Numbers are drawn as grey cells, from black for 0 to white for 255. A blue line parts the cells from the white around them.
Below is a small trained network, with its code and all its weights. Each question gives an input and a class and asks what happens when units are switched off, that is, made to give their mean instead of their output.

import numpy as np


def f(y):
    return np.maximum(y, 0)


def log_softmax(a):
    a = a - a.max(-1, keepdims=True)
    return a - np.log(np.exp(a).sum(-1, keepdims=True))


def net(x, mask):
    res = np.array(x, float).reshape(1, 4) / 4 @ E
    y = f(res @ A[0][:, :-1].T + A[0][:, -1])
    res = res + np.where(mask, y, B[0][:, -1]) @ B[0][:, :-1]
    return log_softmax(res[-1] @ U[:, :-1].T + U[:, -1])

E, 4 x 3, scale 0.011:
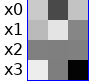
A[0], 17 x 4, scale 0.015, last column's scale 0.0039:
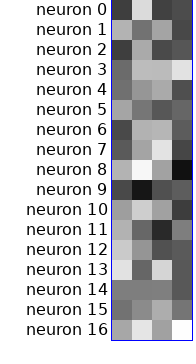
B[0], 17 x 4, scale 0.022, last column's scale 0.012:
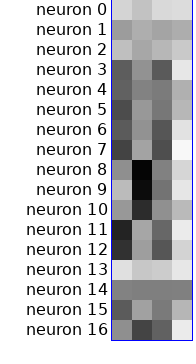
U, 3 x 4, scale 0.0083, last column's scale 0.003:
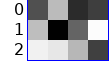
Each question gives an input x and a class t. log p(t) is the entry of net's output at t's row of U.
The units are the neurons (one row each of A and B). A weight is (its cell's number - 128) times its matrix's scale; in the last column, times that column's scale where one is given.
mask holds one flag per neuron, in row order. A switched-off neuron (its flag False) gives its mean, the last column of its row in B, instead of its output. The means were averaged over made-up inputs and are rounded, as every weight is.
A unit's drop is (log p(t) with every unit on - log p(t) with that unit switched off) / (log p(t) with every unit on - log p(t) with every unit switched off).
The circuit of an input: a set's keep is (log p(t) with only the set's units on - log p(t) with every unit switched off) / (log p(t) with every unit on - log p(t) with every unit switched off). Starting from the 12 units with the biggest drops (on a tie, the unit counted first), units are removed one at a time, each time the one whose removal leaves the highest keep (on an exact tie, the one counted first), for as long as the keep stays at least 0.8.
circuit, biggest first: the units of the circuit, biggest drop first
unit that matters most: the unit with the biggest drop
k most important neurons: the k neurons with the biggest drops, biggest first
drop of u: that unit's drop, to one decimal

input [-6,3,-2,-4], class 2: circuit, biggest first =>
(neuron 0)
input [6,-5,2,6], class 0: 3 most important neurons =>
(neuron 11; neuron 0; neuron 12)
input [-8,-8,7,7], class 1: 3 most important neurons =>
(neuron 9; neuron 13; neuron 7)
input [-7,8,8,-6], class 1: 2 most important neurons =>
(neuron 8; neuron 16)
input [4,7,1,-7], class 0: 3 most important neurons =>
(neuron 7; neuron 9; neuron 3)
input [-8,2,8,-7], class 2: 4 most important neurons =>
(neuron 0; neuron 2; neuron 11; neuron 12)
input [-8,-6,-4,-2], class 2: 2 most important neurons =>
(neuron 0; neuron 2)
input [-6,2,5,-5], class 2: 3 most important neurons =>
(neuron 0; neuron 2; neuron 11)
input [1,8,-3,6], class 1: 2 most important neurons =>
(neuron 8; neuron 10)
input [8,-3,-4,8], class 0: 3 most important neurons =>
(neuron 11; neuron 12; neuron 0)
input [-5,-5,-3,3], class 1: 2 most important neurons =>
(neuron 9; neuron 13)
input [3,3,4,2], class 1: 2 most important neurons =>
(neuron 0; neuron 2)
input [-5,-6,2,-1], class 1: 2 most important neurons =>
(neuron 9; neuron 13)
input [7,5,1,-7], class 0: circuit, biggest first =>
(neuron 7)
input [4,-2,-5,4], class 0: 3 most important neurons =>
(neuron 0; neuron 11; neuron 2)
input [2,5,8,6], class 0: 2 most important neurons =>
(neuron 12; neuron 11)
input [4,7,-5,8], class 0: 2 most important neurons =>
(neuron 12; neuron 11)
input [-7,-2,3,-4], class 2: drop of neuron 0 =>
0.3
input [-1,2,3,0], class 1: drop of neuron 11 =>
0.1
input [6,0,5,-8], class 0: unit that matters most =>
neuron 7
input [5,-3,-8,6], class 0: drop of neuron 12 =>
0.1
